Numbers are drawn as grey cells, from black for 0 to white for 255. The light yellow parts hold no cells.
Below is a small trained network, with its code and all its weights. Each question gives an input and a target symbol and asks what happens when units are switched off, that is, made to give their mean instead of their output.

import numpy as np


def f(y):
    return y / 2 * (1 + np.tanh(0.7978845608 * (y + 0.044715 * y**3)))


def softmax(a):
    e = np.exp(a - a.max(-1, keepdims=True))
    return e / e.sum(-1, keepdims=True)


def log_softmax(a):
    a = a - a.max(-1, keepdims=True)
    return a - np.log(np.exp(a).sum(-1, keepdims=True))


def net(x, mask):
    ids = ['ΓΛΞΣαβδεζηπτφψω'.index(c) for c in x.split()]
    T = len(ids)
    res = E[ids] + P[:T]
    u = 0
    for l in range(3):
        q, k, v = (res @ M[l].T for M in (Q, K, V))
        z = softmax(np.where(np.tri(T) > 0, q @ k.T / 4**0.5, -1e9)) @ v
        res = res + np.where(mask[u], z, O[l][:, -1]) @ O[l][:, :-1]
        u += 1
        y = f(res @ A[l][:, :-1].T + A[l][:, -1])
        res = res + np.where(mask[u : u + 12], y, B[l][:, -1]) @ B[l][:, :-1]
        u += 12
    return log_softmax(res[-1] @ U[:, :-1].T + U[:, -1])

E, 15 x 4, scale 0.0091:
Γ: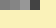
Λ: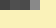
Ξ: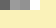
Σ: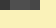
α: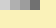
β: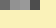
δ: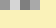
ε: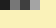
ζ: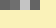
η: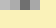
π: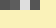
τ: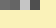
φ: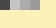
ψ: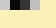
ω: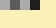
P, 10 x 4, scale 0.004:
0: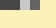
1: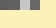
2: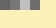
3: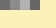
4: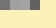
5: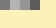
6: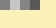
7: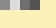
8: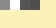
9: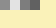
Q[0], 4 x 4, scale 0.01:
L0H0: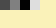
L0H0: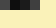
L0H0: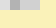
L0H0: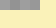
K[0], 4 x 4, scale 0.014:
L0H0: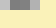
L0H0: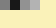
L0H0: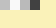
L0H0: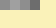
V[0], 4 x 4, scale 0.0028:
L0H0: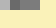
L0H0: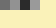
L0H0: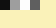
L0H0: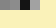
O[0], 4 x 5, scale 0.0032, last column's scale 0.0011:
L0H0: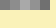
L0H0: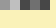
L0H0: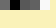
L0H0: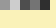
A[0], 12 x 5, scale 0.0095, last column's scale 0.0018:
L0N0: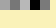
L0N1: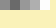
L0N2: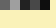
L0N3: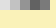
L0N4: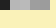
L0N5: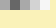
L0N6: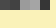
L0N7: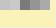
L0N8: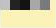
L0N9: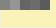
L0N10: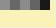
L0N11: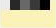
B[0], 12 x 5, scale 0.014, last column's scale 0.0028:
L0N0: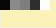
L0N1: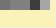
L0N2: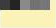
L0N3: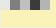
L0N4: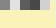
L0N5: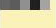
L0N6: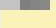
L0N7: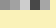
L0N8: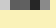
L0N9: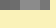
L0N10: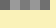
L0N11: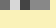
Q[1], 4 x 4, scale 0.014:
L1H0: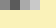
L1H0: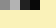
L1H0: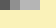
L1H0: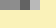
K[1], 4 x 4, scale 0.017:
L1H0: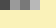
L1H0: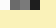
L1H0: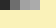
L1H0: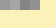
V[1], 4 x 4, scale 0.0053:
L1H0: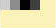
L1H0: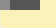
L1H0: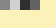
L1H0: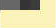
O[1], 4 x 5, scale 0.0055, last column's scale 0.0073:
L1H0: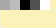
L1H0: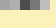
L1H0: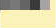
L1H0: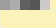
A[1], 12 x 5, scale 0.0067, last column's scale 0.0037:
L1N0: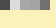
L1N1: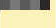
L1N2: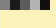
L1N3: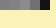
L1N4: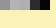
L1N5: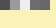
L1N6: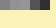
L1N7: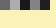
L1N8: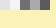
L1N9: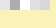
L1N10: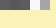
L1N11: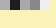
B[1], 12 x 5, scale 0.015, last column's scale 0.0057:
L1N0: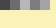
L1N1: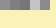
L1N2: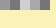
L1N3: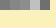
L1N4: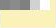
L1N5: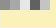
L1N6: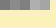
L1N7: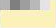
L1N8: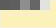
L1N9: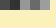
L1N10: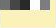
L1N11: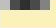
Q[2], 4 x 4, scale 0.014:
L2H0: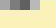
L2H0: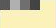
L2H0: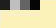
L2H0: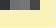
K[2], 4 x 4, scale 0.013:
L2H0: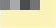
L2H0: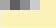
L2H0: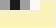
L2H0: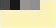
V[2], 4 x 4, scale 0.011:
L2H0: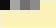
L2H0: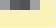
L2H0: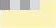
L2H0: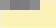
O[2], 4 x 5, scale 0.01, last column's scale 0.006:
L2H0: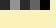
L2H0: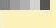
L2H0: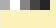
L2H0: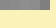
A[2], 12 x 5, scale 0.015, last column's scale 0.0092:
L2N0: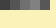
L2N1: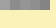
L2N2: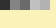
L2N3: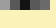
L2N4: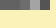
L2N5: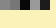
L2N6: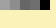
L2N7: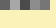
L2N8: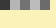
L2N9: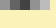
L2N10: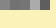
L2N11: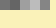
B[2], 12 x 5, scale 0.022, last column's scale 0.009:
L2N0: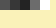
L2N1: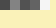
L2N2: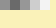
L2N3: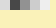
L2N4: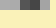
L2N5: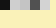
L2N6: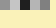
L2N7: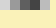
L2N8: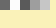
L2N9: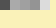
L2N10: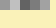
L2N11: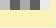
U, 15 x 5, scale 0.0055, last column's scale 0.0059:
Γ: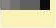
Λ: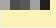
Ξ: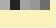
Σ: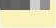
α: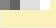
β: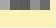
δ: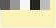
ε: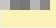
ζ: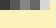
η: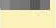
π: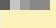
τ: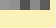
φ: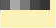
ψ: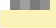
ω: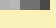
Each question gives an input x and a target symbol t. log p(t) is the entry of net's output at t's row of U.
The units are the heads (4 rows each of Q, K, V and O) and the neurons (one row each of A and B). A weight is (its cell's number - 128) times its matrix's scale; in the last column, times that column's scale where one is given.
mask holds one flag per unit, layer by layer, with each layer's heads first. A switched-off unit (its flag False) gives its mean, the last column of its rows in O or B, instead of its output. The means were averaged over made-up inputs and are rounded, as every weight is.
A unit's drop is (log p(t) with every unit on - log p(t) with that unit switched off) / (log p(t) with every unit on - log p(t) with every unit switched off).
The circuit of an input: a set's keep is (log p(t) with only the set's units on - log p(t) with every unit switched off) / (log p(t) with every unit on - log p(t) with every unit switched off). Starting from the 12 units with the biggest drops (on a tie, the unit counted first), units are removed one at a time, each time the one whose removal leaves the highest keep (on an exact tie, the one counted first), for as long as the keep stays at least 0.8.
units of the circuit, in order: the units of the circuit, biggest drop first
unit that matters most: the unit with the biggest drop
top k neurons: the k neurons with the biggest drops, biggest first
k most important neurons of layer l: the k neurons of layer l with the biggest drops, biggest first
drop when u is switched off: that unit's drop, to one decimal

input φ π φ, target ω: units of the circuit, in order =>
L0N4; L2H0; L0N0; L2N7
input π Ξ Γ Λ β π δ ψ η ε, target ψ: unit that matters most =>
L0N8
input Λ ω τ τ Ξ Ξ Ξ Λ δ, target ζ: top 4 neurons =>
L0N0; L1N9; L1N7; L1N8
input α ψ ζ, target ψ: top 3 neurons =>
L0N8; L2N11; L2N5
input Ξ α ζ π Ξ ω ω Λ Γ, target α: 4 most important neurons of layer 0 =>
L0N0; L0N3; L0N5; L0N7
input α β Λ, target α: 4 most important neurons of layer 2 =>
L2N3; L2N5; L2N9; L2N1
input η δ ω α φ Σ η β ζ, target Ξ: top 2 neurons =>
L1N4; L1N9
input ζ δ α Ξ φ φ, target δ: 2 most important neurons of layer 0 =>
L0N4; L0N3
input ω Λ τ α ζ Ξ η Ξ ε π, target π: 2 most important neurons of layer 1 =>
L1N10; L1N7
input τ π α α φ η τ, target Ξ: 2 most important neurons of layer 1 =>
L1N9; L1N11
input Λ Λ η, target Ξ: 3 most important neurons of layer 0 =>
L0N0; L0N4; L0N3
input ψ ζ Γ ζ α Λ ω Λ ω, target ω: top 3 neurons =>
L0N8; L1N7; L0N0
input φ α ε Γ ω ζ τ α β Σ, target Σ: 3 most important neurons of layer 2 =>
L2N0; L2N2; L2N3
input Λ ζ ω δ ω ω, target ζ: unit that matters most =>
L0N0
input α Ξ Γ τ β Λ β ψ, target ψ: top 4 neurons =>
L1N7; L0N8; L2N11; L1N8
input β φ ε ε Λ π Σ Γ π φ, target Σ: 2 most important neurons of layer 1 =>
L1N7; L1N4
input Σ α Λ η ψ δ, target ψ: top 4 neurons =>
L0N8; L1N8; L1N4; L1N7
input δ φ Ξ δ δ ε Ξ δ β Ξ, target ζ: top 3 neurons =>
L1N4; L1N9; L0N0
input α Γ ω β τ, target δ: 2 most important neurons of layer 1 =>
L1N5; L1N8
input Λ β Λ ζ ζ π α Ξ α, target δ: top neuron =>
L1N5
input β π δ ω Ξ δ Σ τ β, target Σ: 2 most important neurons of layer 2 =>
L2N2; L2N0
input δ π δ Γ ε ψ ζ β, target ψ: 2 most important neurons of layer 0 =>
L0N8; L0N11
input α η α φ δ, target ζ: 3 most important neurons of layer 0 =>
L0N0; L0N8; L0N7
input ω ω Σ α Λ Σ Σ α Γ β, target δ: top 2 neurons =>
L1N9; L1N4
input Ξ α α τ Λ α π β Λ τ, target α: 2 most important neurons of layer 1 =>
L1N10; L1N7
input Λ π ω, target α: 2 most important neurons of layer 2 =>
L2N2; L2N1
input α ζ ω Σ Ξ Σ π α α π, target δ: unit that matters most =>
L1N9
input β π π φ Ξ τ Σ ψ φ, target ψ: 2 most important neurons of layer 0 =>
L0N4; L0N8
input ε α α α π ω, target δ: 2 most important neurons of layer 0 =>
L0N4; L0N0
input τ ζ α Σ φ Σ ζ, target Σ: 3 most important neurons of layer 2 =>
L2N2; L2N0; L2N8
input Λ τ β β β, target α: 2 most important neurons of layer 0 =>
L0N0; L0N3
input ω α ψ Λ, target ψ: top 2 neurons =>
L0N8; L2N11
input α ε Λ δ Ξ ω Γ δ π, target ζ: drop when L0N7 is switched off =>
0.2
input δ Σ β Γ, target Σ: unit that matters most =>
L2H0
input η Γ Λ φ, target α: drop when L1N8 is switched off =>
0.1
